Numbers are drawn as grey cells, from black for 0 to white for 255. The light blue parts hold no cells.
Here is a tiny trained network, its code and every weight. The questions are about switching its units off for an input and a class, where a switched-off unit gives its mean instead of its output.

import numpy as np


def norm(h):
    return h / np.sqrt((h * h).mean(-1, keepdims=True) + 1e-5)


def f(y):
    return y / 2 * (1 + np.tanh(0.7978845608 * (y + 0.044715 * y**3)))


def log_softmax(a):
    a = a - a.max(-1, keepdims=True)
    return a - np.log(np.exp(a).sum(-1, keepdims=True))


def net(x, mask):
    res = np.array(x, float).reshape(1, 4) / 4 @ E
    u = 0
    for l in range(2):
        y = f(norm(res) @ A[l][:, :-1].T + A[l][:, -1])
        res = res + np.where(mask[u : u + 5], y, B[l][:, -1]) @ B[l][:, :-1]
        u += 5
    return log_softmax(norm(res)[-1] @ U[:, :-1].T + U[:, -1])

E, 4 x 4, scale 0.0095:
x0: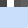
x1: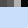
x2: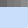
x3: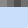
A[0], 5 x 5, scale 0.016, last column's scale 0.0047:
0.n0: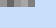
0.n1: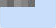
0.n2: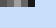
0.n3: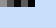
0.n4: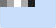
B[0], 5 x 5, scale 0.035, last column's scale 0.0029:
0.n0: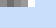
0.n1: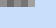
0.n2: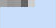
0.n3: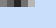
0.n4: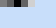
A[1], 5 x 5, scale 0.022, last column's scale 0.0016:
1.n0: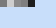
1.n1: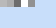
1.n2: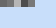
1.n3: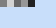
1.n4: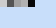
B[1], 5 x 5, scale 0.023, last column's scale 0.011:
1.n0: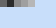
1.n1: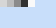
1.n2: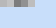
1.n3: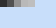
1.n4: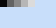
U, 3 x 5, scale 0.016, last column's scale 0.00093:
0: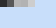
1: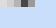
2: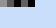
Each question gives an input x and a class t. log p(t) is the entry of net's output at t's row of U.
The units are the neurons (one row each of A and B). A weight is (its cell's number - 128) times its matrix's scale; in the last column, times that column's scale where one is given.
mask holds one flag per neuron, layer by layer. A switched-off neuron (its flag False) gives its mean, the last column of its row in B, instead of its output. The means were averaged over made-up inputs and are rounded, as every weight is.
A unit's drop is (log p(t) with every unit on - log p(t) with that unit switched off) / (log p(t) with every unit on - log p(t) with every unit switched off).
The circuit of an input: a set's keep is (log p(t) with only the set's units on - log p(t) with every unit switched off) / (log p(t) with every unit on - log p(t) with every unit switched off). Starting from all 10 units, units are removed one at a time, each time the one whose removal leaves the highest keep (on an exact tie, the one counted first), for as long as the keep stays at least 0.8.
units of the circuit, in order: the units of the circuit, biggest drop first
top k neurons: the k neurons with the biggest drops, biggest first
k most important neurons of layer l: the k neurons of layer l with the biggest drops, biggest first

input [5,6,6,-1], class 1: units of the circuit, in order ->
[1.n4]
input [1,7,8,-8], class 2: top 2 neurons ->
[0.n4, 1.n1]
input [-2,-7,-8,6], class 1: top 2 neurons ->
[1.n1, 0.n4]
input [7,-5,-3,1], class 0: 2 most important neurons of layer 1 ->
[1.n3, 1.n0]
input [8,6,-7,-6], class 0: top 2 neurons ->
[1.n1, 1.n0]
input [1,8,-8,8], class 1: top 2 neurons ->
[0.n4, 1.n4]
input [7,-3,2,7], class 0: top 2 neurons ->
[1.n3, 0.n4]
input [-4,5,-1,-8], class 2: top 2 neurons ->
[0.n4, 1.n1]
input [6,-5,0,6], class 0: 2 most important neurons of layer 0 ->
[0.n0, 0.n4]
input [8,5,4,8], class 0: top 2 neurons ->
[1.n1, 0.n4]
